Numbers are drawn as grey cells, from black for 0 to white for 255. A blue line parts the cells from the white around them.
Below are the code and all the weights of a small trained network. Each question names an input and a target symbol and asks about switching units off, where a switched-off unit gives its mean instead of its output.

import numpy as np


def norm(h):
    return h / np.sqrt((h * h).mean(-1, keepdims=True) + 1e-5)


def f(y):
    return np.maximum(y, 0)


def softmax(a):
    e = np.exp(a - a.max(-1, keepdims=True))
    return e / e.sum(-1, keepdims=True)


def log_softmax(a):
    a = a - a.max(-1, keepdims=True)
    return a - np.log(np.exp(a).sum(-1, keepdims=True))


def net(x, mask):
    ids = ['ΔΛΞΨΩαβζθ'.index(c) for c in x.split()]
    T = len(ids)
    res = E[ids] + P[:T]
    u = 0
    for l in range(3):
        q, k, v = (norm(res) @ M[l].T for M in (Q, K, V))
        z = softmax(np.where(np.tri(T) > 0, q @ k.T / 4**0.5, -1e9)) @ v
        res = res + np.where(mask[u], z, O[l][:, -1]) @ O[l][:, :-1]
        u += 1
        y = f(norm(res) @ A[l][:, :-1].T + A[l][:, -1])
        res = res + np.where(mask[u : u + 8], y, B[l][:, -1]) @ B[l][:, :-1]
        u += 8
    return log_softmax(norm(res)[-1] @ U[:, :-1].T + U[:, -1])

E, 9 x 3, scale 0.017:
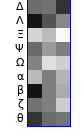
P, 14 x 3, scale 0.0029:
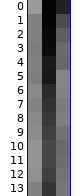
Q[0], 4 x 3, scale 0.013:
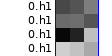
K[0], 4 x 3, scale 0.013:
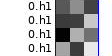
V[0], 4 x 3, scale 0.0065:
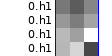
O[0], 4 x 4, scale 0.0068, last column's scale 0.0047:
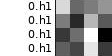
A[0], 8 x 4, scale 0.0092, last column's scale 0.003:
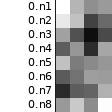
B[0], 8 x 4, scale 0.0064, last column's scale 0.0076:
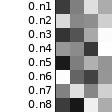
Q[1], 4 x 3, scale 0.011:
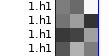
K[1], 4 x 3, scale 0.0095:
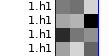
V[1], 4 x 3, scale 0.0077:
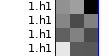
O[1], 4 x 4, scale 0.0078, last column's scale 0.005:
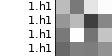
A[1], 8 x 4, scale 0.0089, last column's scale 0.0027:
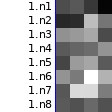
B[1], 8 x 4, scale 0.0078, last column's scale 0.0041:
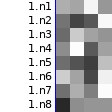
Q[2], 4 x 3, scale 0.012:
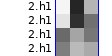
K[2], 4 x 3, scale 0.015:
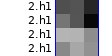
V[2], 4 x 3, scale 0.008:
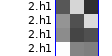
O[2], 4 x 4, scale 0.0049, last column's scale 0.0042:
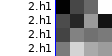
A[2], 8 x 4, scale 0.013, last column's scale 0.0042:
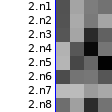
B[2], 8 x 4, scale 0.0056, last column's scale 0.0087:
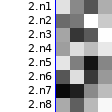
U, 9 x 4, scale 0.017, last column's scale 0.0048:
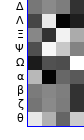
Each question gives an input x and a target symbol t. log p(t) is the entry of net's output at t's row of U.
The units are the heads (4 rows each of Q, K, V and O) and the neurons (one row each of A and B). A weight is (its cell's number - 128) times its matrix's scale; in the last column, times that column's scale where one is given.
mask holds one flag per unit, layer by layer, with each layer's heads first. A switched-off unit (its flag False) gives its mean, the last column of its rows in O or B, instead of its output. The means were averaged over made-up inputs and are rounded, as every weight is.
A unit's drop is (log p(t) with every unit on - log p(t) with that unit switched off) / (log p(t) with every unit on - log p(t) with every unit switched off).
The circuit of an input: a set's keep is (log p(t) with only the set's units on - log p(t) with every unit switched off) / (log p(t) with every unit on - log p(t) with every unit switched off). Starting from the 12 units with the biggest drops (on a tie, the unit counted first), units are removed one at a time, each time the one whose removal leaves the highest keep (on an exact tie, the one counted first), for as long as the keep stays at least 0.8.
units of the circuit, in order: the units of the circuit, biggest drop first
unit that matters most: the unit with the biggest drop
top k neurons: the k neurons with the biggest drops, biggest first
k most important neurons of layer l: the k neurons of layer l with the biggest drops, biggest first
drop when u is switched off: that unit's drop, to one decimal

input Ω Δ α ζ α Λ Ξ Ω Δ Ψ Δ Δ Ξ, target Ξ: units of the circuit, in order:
1.h1, 0.h1
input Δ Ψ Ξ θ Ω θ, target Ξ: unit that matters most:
2.h1
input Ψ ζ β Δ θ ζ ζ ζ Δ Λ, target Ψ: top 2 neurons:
2.n2, 0.n2
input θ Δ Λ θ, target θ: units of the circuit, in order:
0.h1, 1.h1
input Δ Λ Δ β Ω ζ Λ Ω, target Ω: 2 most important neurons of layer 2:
2.n4, 2.n6
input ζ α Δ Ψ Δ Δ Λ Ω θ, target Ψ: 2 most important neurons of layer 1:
1.n2, 1.n6
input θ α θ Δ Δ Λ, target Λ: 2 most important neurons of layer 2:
2.n4, 2.n7
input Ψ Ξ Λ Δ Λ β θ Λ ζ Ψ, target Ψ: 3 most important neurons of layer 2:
2.n7, 2.n3, 2.n8
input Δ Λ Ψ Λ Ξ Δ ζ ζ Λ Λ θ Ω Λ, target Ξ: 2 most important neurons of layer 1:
1.n6, 1.n3
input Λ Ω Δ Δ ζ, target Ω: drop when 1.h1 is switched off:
0.6
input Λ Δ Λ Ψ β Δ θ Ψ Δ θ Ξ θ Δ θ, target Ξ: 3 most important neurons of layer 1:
1.n6, 1.n3, 1.n1
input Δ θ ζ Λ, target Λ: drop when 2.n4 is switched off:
0.2
